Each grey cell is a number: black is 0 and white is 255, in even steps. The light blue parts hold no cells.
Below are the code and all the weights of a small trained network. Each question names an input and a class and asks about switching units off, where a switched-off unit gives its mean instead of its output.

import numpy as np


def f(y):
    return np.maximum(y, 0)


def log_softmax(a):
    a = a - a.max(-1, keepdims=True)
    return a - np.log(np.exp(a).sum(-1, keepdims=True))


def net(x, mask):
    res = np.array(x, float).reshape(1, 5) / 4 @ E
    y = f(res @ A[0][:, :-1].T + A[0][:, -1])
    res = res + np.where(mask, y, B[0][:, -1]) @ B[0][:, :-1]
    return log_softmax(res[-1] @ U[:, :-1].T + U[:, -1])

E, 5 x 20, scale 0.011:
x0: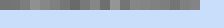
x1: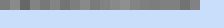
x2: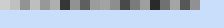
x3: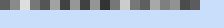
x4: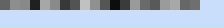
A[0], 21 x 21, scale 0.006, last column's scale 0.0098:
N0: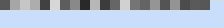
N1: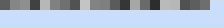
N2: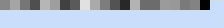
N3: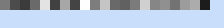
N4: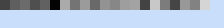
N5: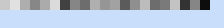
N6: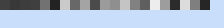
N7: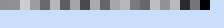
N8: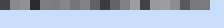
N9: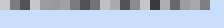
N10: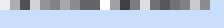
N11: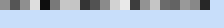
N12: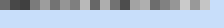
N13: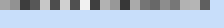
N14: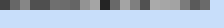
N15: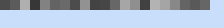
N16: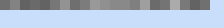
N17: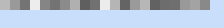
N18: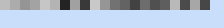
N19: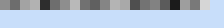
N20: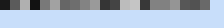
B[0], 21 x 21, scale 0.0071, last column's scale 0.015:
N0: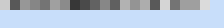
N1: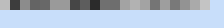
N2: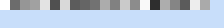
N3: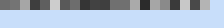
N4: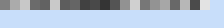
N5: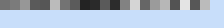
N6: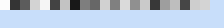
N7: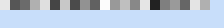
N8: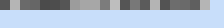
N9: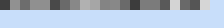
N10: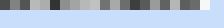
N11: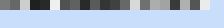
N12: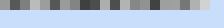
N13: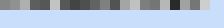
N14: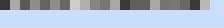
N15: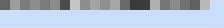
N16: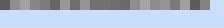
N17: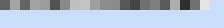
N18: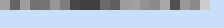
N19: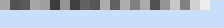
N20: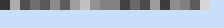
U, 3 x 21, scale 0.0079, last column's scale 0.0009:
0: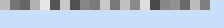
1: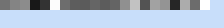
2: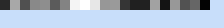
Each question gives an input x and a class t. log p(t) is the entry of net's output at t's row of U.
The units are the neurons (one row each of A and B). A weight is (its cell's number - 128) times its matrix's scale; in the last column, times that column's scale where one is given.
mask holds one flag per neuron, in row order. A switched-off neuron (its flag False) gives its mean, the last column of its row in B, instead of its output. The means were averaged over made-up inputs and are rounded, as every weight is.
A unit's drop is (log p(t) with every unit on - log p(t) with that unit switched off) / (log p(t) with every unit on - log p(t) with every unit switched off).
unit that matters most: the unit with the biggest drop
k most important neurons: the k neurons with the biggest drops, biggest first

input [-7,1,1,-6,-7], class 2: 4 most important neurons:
[N10, N17, N9, N0]
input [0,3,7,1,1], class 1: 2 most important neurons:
[N5, N6]
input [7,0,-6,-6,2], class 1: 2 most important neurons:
[N3, N4]
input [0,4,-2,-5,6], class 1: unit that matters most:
N3
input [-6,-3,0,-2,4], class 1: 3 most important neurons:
[N6, N19, N7]
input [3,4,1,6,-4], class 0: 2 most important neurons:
[N7, N19]
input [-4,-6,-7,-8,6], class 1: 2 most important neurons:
[N3, N13]
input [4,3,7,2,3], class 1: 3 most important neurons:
[N5, N6, N19]
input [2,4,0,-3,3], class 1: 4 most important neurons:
[N6, N19, N7, N3]
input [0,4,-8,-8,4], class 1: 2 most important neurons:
[N3, N13]
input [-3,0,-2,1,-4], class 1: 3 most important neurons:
[N11, N7, N2]
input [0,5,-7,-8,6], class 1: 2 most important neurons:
[N3, N13]
